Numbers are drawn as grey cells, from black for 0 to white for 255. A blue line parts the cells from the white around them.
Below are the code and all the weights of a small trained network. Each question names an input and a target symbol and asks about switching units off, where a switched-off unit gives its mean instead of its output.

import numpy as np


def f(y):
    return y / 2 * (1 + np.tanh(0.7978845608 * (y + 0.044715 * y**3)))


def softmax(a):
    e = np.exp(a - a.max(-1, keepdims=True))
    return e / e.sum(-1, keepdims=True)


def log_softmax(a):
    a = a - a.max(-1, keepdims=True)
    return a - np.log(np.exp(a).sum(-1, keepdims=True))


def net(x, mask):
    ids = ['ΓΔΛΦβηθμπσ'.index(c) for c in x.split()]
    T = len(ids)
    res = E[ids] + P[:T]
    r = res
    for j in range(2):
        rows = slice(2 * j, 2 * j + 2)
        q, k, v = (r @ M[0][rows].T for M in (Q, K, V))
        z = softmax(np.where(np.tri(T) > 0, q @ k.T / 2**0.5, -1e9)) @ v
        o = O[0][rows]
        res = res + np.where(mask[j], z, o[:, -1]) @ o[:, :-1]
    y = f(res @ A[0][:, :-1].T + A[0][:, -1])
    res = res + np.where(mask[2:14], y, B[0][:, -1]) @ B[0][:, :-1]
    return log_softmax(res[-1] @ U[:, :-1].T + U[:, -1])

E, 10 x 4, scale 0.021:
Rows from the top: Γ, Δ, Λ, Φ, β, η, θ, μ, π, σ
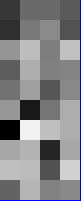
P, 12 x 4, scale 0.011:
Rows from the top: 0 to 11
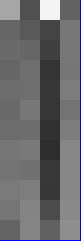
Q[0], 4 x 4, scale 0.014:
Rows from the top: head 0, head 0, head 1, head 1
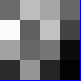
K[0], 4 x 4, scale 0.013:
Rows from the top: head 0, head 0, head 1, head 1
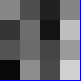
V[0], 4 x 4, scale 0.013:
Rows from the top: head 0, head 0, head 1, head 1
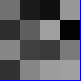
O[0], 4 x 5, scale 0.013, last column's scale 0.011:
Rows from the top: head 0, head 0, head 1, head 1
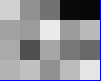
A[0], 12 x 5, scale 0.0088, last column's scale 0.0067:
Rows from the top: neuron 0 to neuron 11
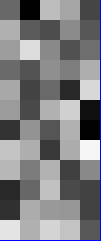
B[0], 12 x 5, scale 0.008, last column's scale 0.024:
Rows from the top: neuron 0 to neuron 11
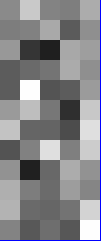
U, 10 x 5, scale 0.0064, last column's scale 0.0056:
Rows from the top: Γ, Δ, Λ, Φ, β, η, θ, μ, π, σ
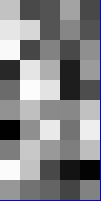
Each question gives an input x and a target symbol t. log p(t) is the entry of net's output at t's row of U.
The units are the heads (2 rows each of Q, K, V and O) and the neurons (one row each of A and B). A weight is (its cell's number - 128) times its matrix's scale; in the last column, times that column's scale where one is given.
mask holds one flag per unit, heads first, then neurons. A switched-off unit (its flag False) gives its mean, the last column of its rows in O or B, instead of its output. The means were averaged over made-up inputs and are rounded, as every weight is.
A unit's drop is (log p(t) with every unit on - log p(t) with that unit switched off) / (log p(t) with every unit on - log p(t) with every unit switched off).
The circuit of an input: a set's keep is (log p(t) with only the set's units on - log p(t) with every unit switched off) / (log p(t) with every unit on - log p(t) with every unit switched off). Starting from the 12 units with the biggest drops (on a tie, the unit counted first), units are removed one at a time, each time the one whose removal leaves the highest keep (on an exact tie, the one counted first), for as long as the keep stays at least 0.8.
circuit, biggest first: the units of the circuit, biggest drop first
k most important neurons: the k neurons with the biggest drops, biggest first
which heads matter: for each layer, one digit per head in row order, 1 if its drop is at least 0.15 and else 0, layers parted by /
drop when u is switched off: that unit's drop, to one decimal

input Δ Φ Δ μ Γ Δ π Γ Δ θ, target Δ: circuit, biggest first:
(neuron 10; head 1)
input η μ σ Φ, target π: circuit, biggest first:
(head 0)
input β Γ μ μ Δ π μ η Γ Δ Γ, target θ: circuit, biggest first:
(neuron 6; head 1)
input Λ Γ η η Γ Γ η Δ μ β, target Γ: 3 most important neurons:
(neuron 5; neuron 6; neuron 4)
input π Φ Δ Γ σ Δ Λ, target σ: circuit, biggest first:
(head 0; head 1)
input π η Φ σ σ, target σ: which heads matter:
10
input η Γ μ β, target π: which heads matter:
11
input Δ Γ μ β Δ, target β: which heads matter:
10
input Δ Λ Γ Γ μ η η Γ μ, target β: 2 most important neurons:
(neuron 5; neuron 6)
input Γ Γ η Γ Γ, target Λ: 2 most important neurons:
(neuron 8; neuron 7)
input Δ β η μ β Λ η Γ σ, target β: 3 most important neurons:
(neuron 5; neuron 6; neuron 2)
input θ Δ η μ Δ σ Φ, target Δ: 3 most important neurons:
(neuron 6; neuron 10; neuron 5)
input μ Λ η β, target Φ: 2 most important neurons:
(neuron 4; neuron 10)
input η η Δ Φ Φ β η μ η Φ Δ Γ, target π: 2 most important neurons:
(neuron 4; neuron 7)
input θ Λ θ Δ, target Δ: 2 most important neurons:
(neuron 6; neuron 10)
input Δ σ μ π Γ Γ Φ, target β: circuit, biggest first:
(head 0)
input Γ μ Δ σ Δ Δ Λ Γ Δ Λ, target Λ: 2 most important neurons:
(neuron 11; neuron 2)
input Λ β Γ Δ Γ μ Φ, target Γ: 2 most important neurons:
(neuron 5; neuron 6)
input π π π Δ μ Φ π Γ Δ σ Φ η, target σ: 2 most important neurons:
(neuron 7; neuron 5)
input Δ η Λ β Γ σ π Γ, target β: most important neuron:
(neuron 5)
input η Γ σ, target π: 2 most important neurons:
(neuron 4; neuron 2)
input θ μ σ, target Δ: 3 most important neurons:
(neuron 6; neuron 10; neuron 5)
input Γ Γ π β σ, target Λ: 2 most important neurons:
(neuron 11; neuron 8)
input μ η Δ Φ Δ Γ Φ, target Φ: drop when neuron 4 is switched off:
0.1
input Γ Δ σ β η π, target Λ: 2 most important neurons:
(neuron 11; neuron 2)
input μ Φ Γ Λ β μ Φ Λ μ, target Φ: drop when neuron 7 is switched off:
0.3
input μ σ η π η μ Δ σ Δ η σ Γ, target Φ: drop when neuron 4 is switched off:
0.4
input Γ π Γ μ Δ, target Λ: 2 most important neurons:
(neuron 8; neuron 7)
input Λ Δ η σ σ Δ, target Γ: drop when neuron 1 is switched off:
0.0
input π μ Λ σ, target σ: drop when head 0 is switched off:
1.2
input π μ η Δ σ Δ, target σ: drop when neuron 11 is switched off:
-0.1
